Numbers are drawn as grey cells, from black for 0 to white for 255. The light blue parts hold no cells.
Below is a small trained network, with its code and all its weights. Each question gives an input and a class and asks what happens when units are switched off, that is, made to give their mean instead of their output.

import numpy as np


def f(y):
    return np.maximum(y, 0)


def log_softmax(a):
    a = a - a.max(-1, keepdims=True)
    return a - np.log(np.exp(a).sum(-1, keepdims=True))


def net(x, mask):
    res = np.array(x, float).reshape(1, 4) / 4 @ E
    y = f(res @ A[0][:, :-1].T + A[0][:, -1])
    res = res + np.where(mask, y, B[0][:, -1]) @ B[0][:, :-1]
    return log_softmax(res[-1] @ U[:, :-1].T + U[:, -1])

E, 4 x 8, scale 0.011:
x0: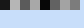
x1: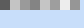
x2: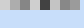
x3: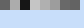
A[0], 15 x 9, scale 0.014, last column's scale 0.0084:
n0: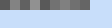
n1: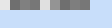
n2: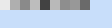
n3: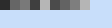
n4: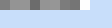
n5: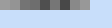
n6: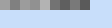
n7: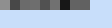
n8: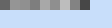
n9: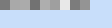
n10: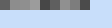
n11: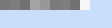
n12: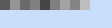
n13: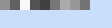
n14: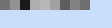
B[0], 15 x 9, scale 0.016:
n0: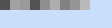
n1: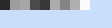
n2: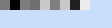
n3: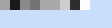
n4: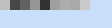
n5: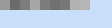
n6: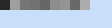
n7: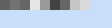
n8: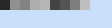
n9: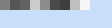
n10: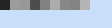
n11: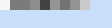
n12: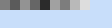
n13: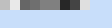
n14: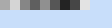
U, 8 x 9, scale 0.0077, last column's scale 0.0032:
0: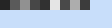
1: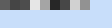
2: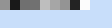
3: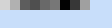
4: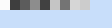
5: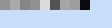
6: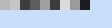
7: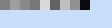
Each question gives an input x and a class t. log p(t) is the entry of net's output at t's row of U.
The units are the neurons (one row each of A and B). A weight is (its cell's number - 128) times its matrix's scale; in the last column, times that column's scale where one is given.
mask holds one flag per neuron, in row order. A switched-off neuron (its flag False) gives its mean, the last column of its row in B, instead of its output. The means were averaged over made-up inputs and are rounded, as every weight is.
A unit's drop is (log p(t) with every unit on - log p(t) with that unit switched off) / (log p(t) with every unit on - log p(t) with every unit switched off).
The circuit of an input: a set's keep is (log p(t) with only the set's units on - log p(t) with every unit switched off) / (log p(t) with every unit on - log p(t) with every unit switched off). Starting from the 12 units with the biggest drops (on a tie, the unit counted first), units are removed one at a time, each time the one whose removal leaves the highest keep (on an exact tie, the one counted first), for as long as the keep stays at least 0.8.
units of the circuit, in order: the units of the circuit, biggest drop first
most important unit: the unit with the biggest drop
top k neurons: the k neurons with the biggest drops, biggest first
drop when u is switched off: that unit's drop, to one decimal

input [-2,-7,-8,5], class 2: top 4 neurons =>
n3; n9; n8; n12
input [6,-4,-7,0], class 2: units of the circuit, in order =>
n3
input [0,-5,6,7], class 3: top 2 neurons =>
n14; n3
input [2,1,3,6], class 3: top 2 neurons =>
n14; n3
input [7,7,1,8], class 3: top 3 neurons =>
n14; n1; n7
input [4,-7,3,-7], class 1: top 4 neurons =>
n7; n14; n5; n11
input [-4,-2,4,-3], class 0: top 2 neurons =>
n1; n3
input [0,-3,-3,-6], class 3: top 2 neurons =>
n13; n2
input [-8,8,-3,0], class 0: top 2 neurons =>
n1; n7
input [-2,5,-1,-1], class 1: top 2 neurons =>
n9; n8
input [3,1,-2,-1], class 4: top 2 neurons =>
n1; n2
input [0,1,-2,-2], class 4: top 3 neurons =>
n2; n14; n8
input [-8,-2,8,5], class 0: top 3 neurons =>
n1; n3; n6
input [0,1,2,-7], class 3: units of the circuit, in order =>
n13
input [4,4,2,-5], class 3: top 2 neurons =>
n13; n1
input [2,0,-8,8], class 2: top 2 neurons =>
n3; n13
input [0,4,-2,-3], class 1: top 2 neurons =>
n9; n14
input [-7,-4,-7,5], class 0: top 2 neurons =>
n1; n2
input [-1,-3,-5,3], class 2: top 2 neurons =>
n3; n9
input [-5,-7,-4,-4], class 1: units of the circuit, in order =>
n7
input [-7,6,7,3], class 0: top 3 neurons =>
n1; n3; n7
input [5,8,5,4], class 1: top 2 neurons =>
n9; n8
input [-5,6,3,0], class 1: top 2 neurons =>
n9; n12
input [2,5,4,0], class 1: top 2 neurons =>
n3; n9
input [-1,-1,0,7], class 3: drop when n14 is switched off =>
0.2
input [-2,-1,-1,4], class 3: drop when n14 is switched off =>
0.6
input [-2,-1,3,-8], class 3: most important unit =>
n13
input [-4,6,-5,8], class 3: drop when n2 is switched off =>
0.1
